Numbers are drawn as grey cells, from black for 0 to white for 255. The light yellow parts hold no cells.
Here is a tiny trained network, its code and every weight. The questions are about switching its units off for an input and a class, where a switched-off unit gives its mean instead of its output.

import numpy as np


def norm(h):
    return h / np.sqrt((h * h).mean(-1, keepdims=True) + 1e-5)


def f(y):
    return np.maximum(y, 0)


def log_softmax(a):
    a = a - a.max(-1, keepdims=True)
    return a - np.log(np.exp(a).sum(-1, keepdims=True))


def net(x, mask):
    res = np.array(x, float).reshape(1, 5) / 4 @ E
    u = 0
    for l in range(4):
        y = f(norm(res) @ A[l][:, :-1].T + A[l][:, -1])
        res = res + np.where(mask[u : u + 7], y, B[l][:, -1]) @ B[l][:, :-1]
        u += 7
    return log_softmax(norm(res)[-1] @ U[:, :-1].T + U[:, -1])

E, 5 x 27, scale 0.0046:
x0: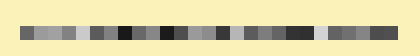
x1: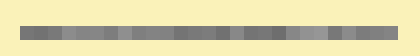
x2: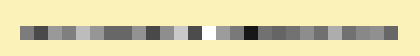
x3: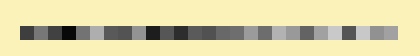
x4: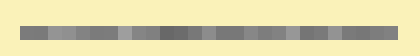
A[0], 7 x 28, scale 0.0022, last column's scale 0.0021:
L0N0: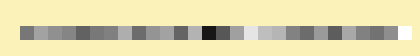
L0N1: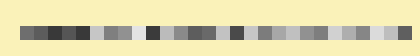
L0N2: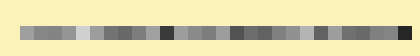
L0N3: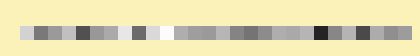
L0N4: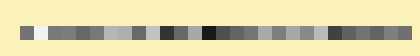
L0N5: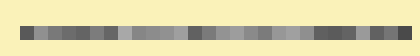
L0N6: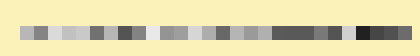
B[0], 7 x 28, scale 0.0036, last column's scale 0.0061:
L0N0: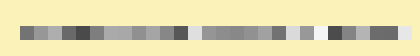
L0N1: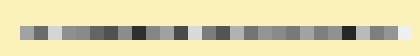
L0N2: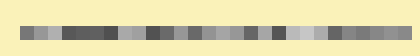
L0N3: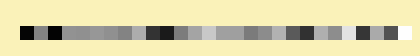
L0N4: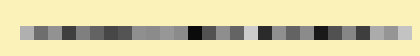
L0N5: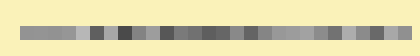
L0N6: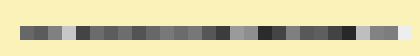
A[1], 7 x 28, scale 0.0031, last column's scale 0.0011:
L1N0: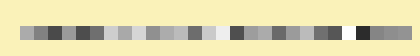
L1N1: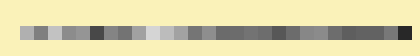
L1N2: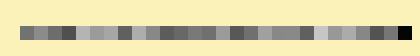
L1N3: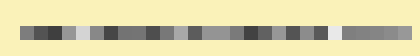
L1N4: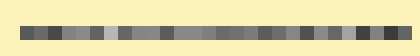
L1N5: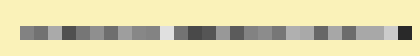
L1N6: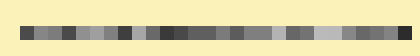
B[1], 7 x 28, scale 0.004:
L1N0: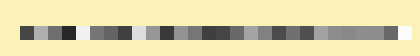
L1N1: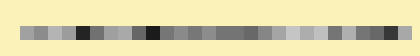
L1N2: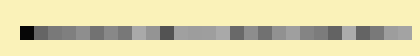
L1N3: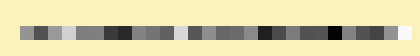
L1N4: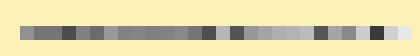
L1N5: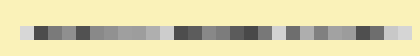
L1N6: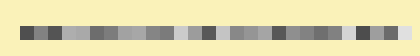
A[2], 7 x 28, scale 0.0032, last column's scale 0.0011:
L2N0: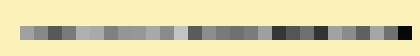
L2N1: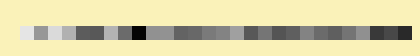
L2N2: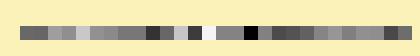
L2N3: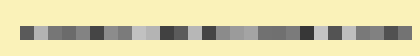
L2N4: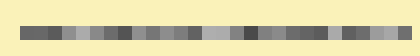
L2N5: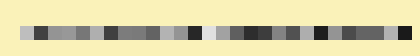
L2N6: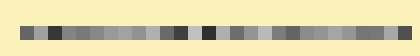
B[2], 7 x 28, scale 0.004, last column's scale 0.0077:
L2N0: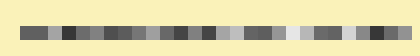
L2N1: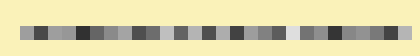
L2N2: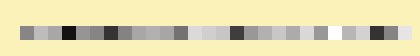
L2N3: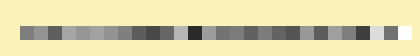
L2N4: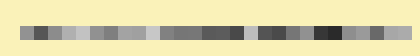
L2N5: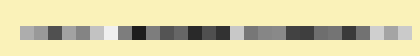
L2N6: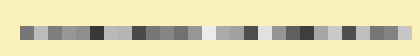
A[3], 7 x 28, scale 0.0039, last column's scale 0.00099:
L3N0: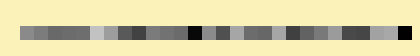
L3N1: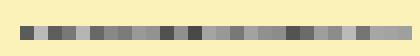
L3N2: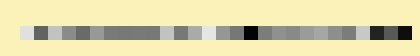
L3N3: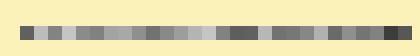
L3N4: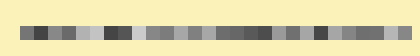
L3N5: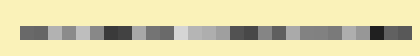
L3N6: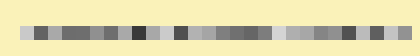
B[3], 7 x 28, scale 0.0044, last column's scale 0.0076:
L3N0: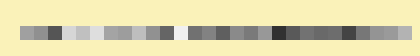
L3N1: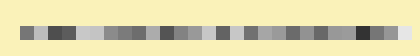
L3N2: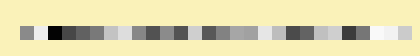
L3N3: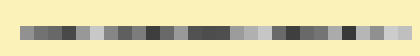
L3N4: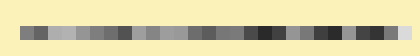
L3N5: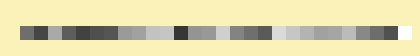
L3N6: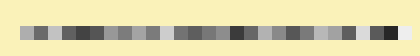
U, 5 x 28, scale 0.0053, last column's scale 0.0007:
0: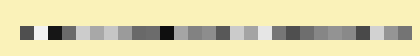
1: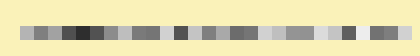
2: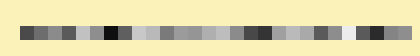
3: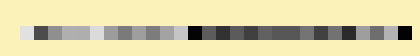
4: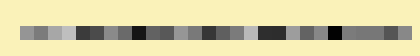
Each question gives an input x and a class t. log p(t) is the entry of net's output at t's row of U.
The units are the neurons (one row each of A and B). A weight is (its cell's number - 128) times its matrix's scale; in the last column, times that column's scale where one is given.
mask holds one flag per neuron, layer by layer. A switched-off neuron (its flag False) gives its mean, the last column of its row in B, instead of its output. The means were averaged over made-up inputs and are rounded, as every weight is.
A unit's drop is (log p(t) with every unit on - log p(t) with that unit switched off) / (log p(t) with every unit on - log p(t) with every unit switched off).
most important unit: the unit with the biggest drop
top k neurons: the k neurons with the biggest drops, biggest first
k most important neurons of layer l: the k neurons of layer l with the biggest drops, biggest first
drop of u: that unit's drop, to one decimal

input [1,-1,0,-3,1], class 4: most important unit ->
L0N6
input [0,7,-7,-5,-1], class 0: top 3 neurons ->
[L0N3 L0N1 L1N3]
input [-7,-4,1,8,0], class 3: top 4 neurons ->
[L0N0 L2N5 L2N2 L3N0]
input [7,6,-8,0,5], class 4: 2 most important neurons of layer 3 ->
[L3N2 L3N1]
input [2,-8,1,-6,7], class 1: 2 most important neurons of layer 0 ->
[L0N6 L0N4]
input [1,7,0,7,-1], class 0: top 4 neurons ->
[L1N6 L2N2 L3N5 L0N6]
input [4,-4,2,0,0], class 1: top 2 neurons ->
[L0N3 L1N0]
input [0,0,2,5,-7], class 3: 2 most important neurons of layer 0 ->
[L0N3 L0N0]
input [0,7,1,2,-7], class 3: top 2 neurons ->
[L0N3 L0N0]
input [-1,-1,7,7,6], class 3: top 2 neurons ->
[L2N5 L0N3]
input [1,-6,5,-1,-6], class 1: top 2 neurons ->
[L2N2 L0N3]
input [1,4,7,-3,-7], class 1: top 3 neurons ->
[L2N2 L3N2 L0N3]
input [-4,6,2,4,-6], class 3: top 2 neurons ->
[L0N0 L2N5]
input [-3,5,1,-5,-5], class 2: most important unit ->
L0N0
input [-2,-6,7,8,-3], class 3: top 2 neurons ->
[L2N5 L0N3]
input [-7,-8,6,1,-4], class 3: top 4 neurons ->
[L0N1 L2N5 L1N5 L1N6]
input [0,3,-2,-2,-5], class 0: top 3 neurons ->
[L0N3 L0N1 L1N3]
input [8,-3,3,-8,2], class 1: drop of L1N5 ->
0.0
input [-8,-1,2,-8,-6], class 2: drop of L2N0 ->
0.1
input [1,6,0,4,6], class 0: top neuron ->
[L1N6]
